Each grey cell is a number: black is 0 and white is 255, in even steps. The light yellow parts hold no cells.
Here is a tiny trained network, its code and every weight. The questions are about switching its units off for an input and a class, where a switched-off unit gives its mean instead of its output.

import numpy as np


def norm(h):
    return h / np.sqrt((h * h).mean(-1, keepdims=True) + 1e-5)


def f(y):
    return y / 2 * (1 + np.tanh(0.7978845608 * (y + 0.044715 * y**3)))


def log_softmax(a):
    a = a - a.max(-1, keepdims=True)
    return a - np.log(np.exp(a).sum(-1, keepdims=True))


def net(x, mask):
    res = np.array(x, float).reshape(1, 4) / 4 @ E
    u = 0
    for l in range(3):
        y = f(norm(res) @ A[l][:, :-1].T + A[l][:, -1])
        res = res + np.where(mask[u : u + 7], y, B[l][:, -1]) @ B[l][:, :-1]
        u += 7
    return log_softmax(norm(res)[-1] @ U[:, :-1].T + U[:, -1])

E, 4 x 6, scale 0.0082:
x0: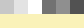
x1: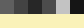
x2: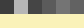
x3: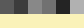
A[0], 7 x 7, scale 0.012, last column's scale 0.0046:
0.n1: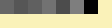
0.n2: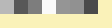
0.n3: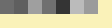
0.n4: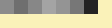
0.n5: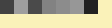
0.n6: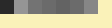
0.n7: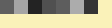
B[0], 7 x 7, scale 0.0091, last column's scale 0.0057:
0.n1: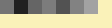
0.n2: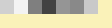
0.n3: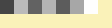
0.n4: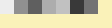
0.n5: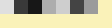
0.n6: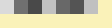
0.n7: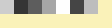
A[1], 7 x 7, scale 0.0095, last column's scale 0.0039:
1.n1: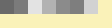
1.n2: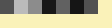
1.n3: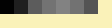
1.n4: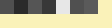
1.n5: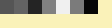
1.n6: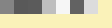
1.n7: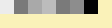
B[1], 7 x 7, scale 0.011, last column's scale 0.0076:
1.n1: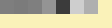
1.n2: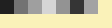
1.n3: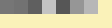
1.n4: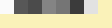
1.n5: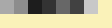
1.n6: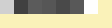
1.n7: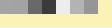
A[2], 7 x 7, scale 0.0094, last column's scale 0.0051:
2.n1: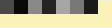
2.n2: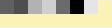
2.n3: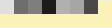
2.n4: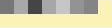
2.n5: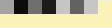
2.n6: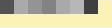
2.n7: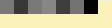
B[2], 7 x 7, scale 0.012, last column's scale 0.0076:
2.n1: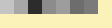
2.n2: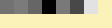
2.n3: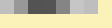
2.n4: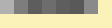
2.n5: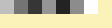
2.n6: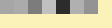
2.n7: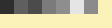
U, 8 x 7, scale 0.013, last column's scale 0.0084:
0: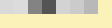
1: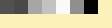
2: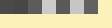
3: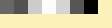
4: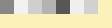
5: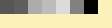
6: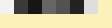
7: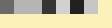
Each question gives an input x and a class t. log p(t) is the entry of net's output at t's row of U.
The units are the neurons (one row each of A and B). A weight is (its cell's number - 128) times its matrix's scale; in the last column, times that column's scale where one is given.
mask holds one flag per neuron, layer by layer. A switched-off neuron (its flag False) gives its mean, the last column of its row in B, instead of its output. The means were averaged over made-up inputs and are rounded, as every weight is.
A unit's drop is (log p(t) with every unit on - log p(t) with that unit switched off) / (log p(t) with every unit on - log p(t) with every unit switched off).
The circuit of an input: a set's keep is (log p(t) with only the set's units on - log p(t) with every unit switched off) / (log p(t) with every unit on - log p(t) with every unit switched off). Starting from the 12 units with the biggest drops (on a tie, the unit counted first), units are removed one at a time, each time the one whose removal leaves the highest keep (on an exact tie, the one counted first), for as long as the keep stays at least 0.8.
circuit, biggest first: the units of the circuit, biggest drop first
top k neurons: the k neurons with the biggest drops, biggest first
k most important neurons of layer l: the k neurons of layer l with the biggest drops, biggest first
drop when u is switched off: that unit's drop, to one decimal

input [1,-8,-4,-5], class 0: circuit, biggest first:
(1.n7)
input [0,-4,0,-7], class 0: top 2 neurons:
(0.n3 1.n7)
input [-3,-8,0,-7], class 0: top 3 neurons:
(0.n2 0.n3 1.n2)
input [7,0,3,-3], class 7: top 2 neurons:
(1.n2 2.n2)
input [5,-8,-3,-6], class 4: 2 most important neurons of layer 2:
(2.n2 2.n6)
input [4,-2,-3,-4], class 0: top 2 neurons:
(1.n7 0.n3)
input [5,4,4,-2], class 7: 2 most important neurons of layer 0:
(0.n7 0.n5)
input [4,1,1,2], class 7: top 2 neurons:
(1.n2 2.n2)
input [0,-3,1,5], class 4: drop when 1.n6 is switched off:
0.1
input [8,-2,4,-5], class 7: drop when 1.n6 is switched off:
-0.1
